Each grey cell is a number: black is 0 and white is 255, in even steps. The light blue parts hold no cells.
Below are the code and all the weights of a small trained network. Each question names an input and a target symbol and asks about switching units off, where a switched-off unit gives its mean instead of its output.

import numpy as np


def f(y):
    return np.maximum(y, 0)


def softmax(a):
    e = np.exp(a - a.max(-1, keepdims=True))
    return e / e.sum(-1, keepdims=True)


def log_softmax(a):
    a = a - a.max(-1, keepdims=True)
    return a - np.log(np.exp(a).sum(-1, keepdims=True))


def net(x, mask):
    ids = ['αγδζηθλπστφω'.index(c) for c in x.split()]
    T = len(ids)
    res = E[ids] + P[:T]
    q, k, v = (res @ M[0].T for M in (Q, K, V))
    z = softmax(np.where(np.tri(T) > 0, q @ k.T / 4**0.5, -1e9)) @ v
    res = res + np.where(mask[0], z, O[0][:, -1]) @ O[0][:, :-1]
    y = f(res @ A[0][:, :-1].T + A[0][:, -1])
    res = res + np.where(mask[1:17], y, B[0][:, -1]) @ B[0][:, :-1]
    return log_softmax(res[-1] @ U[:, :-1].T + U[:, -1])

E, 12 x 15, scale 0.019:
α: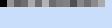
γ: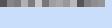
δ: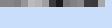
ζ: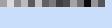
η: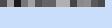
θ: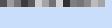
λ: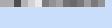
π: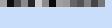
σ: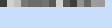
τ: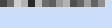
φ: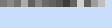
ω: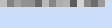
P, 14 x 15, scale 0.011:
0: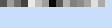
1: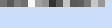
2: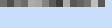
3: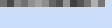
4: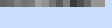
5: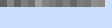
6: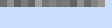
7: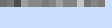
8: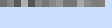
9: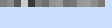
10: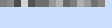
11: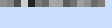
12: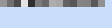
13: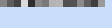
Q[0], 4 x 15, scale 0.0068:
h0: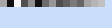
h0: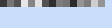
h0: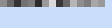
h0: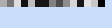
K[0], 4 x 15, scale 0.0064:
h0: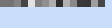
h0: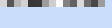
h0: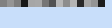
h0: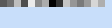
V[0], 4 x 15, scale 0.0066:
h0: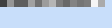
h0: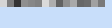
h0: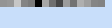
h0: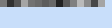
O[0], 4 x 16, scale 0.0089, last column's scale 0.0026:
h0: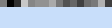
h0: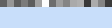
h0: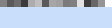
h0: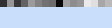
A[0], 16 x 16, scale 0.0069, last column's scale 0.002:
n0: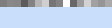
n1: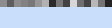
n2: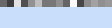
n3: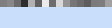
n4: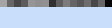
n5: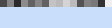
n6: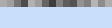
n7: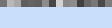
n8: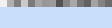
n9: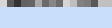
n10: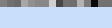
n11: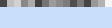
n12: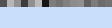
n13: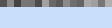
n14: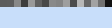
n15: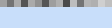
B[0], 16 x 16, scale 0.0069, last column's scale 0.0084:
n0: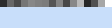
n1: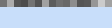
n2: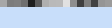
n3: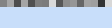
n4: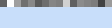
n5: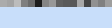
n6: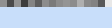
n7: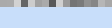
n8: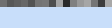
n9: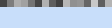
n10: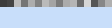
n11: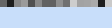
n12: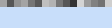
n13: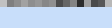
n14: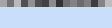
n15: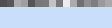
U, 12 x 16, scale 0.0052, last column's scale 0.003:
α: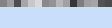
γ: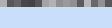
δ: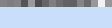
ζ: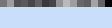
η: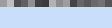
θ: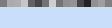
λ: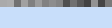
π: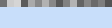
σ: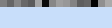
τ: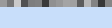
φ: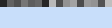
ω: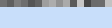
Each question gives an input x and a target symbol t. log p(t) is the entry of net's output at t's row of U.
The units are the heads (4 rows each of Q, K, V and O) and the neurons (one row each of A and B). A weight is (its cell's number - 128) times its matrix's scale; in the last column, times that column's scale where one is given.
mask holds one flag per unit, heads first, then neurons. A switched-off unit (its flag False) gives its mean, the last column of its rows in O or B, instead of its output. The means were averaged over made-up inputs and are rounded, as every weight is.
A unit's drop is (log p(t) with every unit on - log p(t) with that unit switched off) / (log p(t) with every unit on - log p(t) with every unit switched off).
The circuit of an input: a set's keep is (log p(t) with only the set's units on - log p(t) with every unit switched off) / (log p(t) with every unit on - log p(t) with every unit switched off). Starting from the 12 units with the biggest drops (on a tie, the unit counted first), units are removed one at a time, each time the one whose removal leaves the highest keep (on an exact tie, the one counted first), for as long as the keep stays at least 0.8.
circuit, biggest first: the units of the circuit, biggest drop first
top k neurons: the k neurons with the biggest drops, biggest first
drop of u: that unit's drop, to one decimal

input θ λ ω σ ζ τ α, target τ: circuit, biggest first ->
(h0; n11; n0)
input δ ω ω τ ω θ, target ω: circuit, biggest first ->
(h0; n12)
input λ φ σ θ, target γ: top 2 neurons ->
(n2; n0)
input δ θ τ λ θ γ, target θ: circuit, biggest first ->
(n5; h0)
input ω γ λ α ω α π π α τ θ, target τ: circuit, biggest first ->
(h0; n0)
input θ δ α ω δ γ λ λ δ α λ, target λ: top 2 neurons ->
(n8; n5)
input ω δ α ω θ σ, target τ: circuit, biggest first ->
(n11; n0)
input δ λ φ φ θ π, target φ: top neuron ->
(n13)
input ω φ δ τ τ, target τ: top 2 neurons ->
(n11; n7)
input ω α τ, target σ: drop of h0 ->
0.3
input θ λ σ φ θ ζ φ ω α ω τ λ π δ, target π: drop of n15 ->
0.0
